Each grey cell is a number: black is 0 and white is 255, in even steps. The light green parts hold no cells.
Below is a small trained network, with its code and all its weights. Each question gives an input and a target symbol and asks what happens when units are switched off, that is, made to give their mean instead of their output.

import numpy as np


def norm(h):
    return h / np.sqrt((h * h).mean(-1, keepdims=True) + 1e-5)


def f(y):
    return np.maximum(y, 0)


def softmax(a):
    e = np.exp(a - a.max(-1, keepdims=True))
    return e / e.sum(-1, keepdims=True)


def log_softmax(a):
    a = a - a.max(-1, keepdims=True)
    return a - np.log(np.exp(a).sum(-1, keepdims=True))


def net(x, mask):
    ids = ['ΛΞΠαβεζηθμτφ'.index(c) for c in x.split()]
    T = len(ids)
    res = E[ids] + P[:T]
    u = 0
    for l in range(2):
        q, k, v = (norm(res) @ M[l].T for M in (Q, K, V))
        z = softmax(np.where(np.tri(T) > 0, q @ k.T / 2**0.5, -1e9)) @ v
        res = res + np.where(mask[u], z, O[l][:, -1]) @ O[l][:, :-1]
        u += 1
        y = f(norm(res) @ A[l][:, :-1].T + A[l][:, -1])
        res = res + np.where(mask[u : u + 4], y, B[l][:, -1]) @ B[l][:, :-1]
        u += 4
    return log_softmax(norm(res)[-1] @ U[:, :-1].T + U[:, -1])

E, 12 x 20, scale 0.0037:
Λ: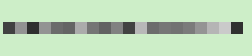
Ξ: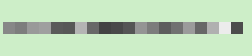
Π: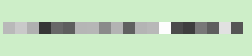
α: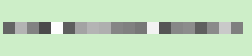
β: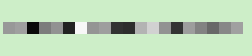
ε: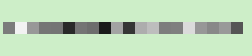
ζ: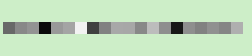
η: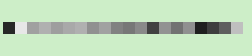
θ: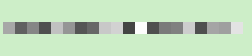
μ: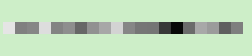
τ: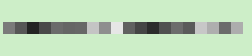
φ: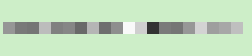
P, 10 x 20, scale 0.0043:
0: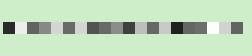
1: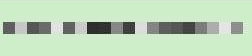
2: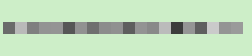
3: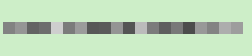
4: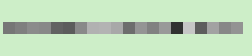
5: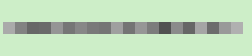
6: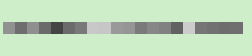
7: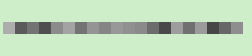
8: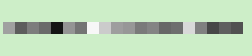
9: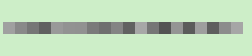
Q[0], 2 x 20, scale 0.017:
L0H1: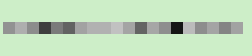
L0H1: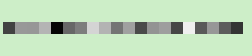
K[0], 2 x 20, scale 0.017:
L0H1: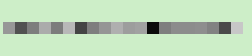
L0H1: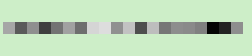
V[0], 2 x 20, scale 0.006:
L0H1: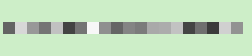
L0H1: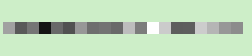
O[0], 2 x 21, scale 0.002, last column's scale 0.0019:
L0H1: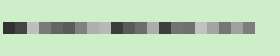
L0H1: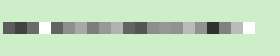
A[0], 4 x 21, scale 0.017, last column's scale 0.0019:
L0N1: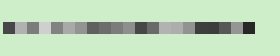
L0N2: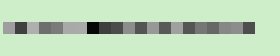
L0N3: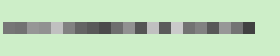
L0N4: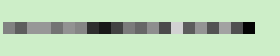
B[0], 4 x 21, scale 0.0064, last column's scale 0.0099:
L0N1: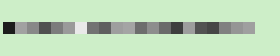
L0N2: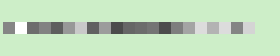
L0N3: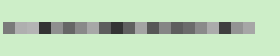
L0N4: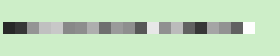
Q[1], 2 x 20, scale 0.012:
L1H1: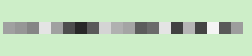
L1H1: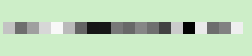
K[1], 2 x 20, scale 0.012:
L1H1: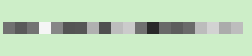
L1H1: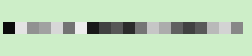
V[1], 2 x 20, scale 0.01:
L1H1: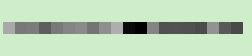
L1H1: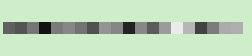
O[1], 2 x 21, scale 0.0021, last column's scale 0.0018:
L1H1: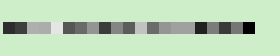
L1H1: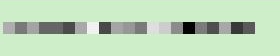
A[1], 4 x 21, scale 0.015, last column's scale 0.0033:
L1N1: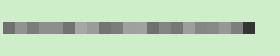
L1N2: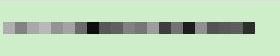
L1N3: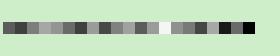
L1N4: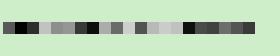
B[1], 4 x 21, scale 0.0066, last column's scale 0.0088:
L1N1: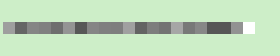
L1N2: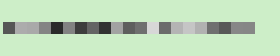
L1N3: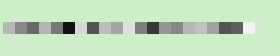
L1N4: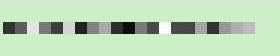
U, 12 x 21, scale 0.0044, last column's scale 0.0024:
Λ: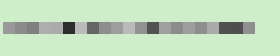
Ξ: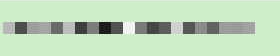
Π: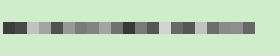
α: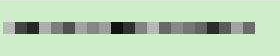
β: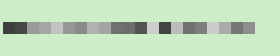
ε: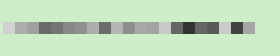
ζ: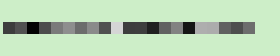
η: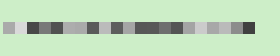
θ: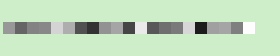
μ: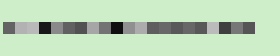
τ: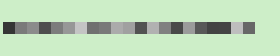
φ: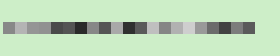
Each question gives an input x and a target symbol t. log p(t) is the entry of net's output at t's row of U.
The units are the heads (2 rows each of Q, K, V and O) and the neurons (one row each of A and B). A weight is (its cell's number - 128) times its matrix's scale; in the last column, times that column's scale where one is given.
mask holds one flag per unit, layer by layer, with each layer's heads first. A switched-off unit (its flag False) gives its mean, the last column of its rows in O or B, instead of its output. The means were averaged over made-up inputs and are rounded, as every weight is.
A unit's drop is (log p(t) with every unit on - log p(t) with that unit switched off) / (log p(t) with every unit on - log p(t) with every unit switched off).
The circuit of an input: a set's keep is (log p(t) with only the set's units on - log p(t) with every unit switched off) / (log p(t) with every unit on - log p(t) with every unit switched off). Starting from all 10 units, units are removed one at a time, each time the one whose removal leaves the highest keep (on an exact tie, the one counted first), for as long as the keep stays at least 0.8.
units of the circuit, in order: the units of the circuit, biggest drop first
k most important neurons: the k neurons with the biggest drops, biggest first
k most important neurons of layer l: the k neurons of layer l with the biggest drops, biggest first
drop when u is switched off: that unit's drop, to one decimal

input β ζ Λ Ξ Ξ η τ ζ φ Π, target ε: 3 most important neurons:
L0N4; L0N2; L1N3
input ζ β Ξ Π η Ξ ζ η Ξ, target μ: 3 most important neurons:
L0N4; L1N3; L0N2
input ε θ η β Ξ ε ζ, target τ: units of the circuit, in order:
L0H1; L0N1
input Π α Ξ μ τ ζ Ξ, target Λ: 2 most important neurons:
L0N2; L0N4
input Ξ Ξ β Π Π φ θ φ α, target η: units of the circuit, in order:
L0N4; L1H1; L0N2
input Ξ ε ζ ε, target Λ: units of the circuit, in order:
L1N3; L0N2
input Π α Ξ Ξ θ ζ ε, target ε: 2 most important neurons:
L0N4; L0N2
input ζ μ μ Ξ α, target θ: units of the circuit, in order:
L0N4; L1H1; L0N2
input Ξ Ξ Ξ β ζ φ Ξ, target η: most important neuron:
L0N4
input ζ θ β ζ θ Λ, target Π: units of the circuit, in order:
L1N4; L0N2
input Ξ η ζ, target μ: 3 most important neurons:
L0N4; L1N3; L0N2
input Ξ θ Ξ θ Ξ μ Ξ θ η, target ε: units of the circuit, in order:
L1H1; L0N4; L0N2
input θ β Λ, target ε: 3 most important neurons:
L0N4; L0N2; L1N3
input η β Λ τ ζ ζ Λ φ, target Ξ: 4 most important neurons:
L0N4; L1N3; L0N2; L1N4
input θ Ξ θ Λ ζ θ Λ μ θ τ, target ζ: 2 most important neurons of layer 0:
L0N4; L0N2
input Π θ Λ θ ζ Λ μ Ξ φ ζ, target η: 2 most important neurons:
L0N2; L0N4
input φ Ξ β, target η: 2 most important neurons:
L0N4; L1N4
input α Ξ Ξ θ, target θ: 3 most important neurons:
L0N4; L1N3; L0N2
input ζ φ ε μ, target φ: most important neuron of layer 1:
L1N2
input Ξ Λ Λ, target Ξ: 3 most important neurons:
L1N1; L0N4; L0N2
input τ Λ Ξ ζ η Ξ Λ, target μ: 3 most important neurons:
L0N4; L1N3; L0N2
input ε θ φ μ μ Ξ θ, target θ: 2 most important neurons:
L0N1; L0N2
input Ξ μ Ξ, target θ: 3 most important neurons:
L0N4; L0N2; L1N3
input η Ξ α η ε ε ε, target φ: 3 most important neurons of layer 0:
L0N4; L0N2; L0N1
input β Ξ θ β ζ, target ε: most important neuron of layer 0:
L0N4
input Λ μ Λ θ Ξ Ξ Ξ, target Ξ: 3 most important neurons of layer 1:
L1N3; L1N1; L1N4
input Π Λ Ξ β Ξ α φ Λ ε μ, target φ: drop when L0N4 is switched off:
0.8
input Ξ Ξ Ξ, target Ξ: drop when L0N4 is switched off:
0.9
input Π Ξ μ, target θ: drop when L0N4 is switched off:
0.7
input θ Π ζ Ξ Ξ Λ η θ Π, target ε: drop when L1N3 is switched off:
0.1
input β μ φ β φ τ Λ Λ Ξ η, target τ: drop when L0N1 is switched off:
0.4
